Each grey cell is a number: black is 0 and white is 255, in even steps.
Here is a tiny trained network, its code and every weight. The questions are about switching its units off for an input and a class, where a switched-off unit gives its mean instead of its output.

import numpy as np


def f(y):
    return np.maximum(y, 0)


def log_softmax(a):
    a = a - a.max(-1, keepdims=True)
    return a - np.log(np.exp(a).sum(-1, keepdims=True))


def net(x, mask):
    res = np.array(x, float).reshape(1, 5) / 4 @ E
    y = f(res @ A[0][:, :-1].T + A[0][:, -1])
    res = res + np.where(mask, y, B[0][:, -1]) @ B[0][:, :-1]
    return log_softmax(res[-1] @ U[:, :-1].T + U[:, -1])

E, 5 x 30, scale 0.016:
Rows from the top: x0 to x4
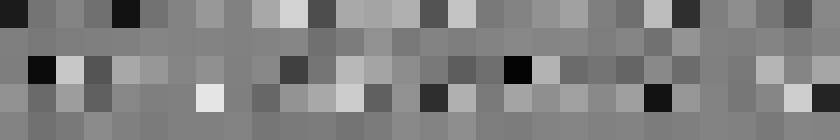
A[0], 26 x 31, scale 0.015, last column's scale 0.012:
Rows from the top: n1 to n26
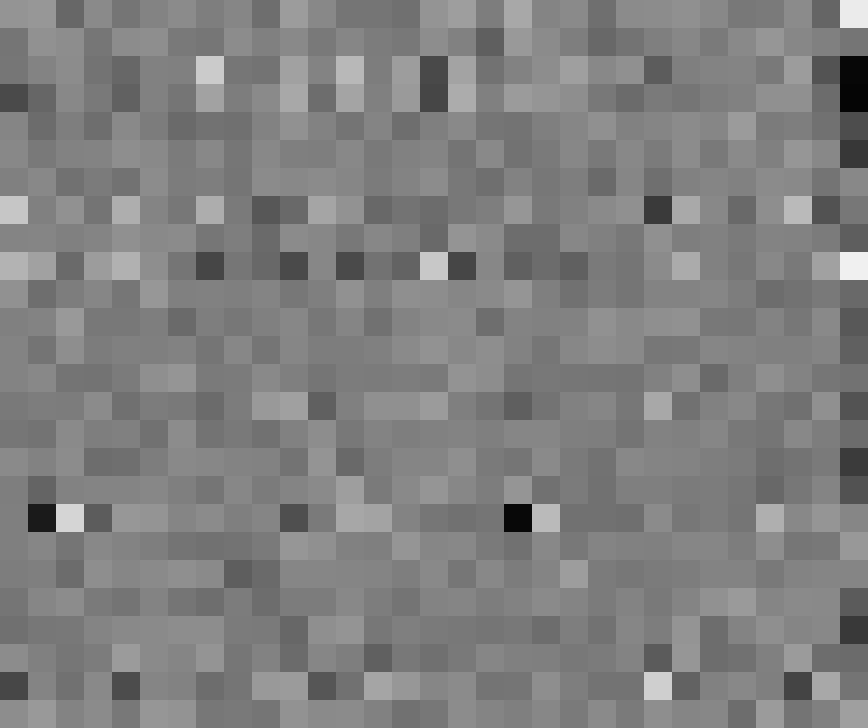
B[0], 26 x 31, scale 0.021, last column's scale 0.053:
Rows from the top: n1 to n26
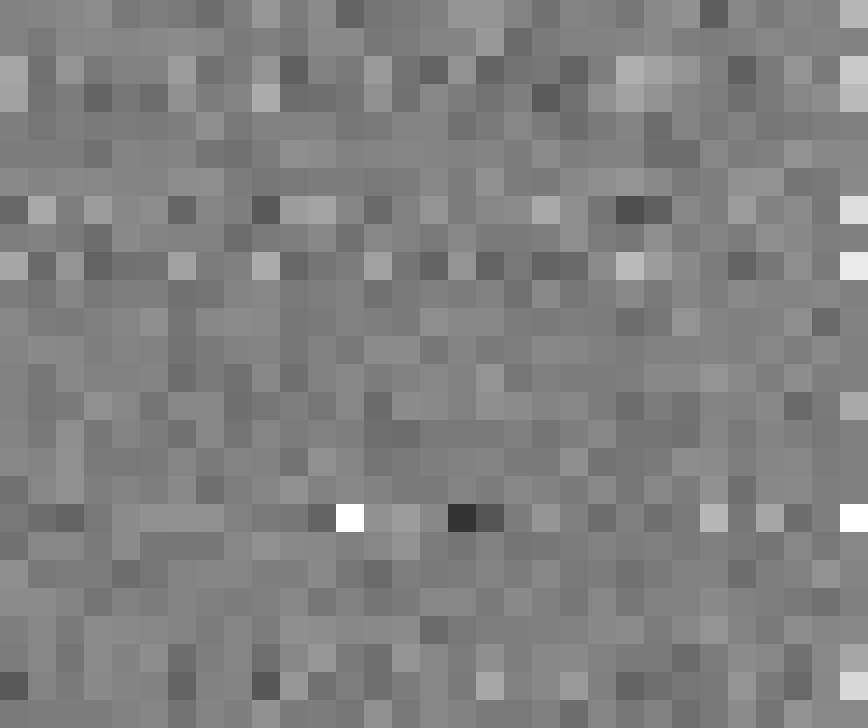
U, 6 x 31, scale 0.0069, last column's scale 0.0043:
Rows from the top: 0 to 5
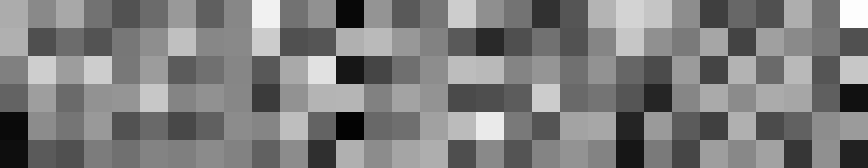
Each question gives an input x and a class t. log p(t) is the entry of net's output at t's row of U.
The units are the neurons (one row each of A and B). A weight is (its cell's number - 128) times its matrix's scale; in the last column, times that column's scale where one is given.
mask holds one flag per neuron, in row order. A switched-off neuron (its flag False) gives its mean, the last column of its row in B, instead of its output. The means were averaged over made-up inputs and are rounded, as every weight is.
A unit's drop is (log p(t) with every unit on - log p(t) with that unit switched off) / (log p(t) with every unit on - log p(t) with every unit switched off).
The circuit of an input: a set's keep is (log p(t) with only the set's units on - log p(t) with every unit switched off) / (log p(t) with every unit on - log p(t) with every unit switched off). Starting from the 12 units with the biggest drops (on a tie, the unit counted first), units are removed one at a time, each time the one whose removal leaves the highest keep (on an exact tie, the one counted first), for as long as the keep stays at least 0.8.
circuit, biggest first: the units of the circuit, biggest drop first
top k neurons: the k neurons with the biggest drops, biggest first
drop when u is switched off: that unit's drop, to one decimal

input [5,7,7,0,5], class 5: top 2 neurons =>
(n10 n25)
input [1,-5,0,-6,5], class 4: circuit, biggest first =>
(n19 n25)
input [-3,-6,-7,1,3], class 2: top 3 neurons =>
(n19 n3 n4)
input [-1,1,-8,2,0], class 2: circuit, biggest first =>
(n19 n10)
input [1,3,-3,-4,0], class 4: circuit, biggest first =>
(n19 n3)
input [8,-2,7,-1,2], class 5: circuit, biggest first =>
(n25)
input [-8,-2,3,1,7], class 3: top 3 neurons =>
(n8 n3 n4)
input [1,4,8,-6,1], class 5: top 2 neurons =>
(n25 n3)
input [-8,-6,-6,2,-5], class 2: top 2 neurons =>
(n8 n19)
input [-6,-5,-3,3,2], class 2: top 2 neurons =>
(n19 n8)
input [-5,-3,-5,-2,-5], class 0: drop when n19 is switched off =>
0.7
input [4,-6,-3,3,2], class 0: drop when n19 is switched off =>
0.9
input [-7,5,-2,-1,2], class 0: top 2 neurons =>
(n10 n19)
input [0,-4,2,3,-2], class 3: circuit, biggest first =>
(n10)
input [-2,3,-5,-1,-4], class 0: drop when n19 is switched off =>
0.8
